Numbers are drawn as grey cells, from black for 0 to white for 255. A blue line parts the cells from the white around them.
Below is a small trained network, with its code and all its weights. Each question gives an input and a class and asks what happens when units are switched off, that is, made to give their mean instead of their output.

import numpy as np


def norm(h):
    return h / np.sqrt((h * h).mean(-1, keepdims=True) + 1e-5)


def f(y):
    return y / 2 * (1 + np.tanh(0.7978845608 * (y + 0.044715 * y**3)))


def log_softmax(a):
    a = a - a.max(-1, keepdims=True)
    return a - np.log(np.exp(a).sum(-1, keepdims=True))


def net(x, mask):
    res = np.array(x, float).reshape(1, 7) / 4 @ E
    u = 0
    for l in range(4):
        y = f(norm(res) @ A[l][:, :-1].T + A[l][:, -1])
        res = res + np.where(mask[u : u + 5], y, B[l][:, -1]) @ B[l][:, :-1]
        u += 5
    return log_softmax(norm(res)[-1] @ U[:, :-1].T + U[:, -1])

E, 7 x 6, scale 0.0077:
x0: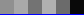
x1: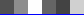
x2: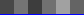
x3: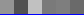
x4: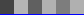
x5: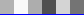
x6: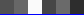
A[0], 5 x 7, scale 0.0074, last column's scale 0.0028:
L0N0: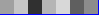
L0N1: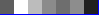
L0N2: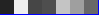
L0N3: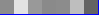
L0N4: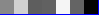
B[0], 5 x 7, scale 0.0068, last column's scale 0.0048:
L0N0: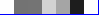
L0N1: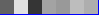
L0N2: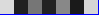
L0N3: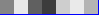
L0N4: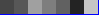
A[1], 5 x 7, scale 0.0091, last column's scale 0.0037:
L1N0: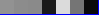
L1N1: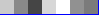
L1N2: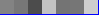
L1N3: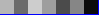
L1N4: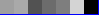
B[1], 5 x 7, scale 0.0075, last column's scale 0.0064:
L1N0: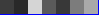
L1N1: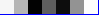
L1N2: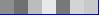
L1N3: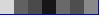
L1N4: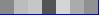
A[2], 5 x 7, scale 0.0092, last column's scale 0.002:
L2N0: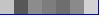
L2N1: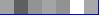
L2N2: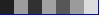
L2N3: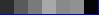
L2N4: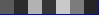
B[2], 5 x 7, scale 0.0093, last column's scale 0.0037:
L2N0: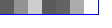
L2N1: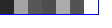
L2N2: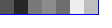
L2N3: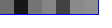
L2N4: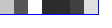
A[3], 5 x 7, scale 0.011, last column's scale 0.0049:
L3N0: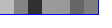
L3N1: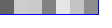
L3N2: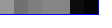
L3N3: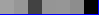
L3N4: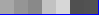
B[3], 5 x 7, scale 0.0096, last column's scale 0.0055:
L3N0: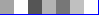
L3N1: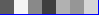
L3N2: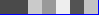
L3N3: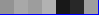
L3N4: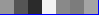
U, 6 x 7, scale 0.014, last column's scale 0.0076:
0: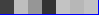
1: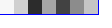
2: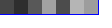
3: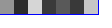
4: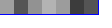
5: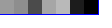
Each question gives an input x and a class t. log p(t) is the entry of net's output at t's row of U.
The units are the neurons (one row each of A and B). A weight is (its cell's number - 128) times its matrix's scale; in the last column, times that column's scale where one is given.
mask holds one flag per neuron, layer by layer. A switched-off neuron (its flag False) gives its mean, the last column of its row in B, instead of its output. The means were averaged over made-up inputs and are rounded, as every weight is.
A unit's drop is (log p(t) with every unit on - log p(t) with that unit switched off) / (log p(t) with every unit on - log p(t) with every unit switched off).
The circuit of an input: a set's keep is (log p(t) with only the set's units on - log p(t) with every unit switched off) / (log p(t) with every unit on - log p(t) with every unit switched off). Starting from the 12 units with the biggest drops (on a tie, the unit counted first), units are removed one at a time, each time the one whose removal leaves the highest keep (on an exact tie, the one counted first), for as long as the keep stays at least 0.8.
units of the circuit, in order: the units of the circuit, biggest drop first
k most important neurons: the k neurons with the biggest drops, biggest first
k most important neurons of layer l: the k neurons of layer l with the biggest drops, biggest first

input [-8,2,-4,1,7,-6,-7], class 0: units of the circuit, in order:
[L1N4; L2N1]
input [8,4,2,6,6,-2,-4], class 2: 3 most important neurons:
[L2N2; L0N0; L3N0]
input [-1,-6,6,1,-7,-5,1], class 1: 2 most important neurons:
[L0N4; L0N2]
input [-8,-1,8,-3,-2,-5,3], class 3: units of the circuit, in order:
[L1N1; L2N4]
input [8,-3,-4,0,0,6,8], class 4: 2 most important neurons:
[L3N4; L3N2]
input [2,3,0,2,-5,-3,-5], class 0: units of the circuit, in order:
[L0N0; L1N1]
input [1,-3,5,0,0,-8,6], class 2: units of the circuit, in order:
[L0N2; L2N2]
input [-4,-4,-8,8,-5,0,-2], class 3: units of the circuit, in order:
[L0N0; L3N0]
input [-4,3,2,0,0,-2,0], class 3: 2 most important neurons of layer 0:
[L0N1; L0N3]
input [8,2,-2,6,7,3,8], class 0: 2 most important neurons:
[L0N0; L0N1]
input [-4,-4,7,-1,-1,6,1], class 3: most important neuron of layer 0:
[L0N2]
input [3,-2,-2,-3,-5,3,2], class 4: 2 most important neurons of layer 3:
[L3N2; L3N1]
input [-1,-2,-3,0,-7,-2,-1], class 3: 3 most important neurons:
[L0N0; L1N1; L3N0]
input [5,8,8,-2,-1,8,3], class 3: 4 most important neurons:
[L0N2; L1N0; L2N4; L1N1]
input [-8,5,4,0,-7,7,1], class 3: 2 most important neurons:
[L2N4; L1N0]
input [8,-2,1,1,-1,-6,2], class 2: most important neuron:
[L0N2]
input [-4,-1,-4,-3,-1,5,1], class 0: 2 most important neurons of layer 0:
[L0N3; L0N1]
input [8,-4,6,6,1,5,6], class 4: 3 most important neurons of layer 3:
[L3N2; L3N4; L3N1]
